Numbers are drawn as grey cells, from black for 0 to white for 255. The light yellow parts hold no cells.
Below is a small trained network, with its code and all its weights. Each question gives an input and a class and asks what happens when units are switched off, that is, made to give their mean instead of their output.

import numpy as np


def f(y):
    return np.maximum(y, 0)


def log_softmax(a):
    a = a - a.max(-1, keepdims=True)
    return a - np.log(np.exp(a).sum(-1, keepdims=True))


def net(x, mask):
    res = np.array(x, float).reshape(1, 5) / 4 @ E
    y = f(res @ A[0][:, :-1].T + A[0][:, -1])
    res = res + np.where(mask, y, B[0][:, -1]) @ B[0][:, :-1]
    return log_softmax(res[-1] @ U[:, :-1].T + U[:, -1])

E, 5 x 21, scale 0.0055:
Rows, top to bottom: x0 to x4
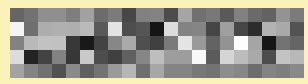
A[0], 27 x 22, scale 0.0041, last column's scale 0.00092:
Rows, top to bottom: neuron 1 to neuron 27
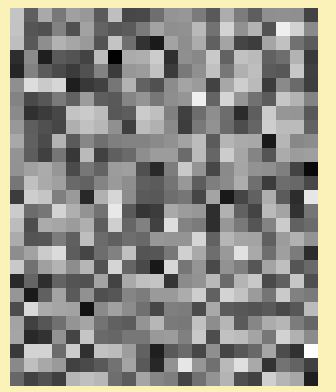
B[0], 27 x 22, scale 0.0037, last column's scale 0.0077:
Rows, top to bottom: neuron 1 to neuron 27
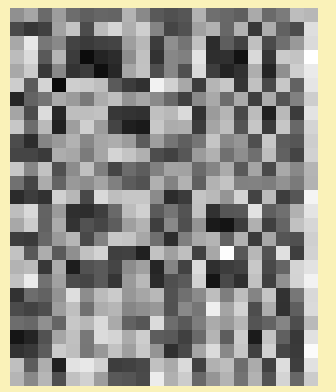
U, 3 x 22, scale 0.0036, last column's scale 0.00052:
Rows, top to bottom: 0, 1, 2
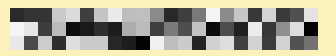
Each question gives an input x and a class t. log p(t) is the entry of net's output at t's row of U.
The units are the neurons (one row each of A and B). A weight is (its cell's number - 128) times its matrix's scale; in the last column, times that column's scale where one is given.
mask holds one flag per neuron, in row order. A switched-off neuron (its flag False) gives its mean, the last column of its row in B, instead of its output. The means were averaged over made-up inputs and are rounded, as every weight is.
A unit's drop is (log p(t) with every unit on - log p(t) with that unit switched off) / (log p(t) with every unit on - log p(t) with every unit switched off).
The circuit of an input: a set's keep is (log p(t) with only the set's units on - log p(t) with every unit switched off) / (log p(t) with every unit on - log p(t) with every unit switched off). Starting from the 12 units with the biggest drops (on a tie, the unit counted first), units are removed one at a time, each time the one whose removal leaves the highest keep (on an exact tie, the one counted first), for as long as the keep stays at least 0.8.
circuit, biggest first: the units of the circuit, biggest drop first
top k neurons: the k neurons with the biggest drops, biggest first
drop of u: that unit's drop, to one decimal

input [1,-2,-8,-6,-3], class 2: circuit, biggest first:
[neuron 8]
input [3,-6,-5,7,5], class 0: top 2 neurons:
[neuron 24; neuron 2]
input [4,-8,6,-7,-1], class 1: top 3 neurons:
[neuron 4; neuron 5; neuron 20]
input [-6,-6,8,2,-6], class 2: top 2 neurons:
[neuron 6; neuron 26]
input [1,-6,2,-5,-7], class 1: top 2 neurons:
[neuron 4; neuron 5]
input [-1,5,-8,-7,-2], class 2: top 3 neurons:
[neuron 8; neuron 9; neuron 27]
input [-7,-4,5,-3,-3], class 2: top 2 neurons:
[neuron 6; neuron 26]
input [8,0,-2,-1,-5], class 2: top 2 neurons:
[neuron 24; neuron 2]
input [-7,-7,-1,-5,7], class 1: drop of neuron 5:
0.1
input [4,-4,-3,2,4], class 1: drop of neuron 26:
0.1
